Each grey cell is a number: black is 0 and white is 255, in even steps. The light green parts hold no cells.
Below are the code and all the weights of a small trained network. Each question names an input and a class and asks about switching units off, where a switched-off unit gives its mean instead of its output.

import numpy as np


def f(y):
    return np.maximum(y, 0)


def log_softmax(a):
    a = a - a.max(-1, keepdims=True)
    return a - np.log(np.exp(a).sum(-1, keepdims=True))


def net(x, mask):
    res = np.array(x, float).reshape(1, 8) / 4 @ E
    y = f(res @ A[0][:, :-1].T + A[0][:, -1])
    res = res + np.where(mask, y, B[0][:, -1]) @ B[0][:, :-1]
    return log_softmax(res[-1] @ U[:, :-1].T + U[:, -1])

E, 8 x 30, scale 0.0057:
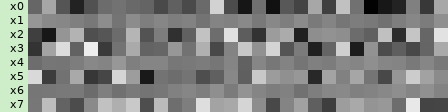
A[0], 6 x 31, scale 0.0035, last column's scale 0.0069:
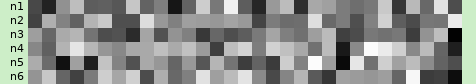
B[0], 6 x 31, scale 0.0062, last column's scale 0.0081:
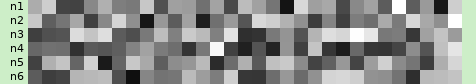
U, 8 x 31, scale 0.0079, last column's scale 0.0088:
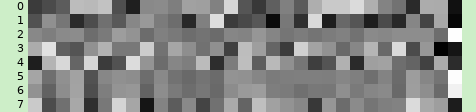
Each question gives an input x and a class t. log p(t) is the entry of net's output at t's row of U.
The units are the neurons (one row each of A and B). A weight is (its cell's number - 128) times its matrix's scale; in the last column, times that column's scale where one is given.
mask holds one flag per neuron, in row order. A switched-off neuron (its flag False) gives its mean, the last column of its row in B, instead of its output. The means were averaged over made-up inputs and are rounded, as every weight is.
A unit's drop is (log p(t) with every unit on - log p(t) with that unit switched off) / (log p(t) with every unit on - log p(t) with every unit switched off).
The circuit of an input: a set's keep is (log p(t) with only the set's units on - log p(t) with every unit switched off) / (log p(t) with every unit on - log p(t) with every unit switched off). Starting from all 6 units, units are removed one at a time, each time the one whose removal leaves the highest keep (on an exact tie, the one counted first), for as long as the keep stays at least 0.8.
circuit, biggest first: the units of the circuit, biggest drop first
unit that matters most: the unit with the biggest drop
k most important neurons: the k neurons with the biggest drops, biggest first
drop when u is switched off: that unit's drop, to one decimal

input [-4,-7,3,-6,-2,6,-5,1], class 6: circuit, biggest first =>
(n2)
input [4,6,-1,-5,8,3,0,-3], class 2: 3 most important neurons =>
(n4 n5 n2)
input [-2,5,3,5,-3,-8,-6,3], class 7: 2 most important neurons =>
(n2 n5)
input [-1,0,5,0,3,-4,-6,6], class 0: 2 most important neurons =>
(n6 n5)
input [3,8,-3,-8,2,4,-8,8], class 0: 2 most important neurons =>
(n6 n2)
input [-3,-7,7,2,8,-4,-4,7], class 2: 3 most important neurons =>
(n2 n1 n3)
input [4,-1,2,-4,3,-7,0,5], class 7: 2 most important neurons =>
(n2 n4)
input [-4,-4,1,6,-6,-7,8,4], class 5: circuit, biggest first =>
(n2 n5)
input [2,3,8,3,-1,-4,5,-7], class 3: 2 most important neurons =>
(n1 n6)
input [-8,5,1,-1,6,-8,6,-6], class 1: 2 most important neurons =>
(n4 n6)
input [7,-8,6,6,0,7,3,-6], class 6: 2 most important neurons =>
(n4 n6)
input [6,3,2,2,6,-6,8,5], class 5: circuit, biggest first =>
(n4 n2)
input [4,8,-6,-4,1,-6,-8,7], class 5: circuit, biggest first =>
(n2 n1)
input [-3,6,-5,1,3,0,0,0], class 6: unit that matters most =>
n1
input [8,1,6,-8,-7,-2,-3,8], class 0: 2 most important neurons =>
(n6 n4)
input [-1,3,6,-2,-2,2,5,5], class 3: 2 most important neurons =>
(n1 n2)
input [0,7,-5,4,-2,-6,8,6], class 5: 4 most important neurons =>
(n2 n1 n3 n5)
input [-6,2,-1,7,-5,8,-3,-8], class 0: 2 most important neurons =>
(n3 n2)
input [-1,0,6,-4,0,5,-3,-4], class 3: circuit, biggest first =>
(n1 n2)
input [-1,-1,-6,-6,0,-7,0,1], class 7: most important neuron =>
(n2)
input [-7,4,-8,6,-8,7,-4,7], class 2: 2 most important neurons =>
(n1 n4)
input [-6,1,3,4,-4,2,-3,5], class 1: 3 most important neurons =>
(n4 n2 n5)
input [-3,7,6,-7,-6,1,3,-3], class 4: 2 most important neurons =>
(n5 n2)
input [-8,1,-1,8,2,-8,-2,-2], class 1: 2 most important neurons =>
(n4 n5)
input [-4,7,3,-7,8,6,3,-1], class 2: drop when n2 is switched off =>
0.2
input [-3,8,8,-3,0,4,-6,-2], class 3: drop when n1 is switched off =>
0.7
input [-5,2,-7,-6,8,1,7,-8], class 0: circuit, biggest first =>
(n3)
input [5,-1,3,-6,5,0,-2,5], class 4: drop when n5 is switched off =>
0.7
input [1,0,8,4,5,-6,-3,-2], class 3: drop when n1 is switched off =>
0.9
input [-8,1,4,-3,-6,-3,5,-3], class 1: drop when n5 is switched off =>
0.0
